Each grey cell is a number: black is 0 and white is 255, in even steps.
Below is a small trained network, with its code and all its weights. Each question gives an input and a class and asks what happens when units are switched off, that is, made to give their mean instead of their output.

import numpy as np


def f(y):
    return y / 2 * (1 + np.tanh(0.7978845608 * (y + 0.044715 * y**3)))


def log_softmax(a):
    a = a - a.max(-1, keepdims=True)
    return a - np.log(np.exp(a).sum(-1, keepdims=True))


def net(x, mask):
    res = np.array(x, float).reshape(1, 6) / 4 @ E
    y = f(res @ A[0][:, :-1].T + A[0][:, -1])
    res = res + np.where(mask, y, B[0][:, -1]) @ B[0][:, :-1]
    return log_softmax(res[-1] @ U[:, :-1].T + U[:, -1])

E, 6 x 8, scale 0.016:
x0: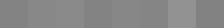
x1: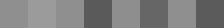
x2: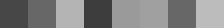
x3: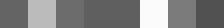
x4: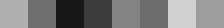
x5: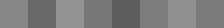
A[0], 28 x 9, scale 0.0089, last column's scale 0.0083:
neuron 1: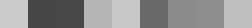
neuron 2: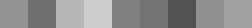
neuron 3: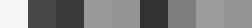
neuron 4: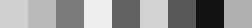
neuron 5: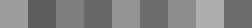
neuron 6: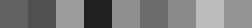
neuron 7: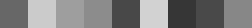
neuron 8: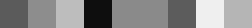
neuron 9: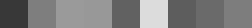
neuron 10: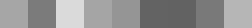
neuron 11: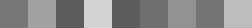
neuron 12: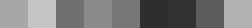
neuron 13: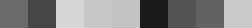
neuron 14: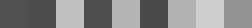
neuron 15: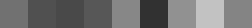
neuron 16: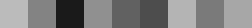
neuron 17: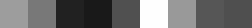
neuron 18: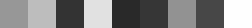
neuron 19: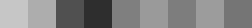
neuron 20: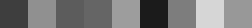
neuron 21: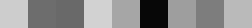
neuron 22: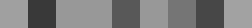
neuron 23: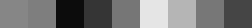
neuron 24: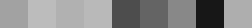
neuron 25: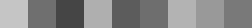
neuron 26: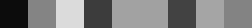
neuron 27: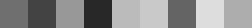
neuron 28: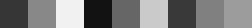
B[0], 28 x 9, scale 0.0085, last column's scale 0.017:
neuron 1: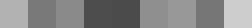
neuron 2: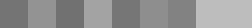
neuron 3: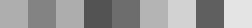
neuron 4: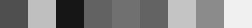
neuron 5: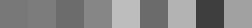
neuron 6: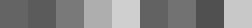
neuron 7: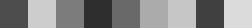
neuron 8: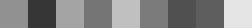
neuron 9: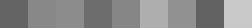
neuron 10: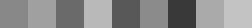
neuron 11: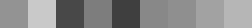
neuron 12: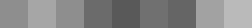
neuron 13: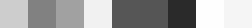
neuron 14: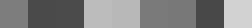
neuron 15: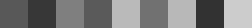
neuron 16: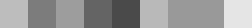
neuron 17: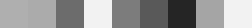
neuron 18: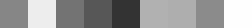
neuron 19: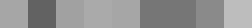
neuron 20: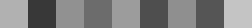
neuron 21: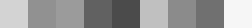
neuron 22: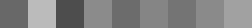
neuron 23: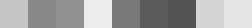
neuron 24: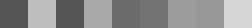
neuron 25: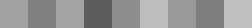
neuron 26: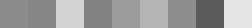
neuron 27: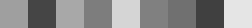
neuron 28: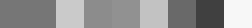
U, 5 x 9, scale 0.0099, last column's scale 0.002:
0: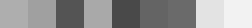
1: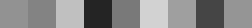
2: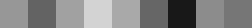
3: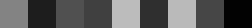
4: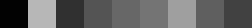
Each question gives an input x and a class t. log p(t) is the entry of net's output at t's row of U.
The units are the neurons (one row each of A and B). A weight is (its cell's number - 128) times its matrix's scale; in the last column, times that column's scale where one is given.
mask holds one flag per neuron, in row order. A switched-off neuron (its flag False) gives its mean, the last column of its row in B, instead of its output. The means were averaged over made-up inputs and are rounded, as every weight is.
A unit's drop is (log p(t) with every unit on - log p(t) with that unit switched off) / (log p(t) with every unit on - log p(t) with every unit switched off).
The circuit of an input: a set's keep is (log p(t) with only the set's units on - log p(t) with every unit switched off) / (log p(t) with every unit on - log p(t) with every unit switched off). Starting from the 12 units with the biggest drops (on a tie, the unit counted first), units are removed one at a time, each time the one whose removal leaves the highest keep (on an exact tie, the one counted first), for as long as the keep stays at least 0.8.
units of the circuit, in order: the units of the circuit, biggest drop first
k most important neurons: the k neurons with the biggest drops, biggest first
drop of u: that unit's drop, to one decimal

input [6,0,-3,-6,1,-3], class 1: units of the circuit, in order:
neuron 3
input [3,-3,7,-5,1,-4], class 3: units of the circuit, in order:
neuron 15; neuron 20
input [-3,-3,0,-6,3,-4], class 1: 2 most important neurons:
neuron 21; neuron 3
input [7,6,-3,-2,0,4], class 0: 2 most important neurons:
neuron 28; neuron 7
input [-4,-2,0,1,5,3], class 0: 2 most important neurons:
neuron 23; neuron 28
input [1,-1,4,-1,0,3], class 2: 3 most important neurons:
neuron 4; neuron 7; neuron 3
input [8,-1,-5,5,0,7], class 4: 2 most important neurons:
neuron 13; neuron 4
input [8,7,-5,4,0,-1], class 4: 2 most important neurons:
neuron 13; neuron 4
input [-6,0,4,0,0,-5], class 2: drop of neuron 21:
0.3
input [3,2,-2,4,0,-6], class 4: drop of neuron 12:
0.0
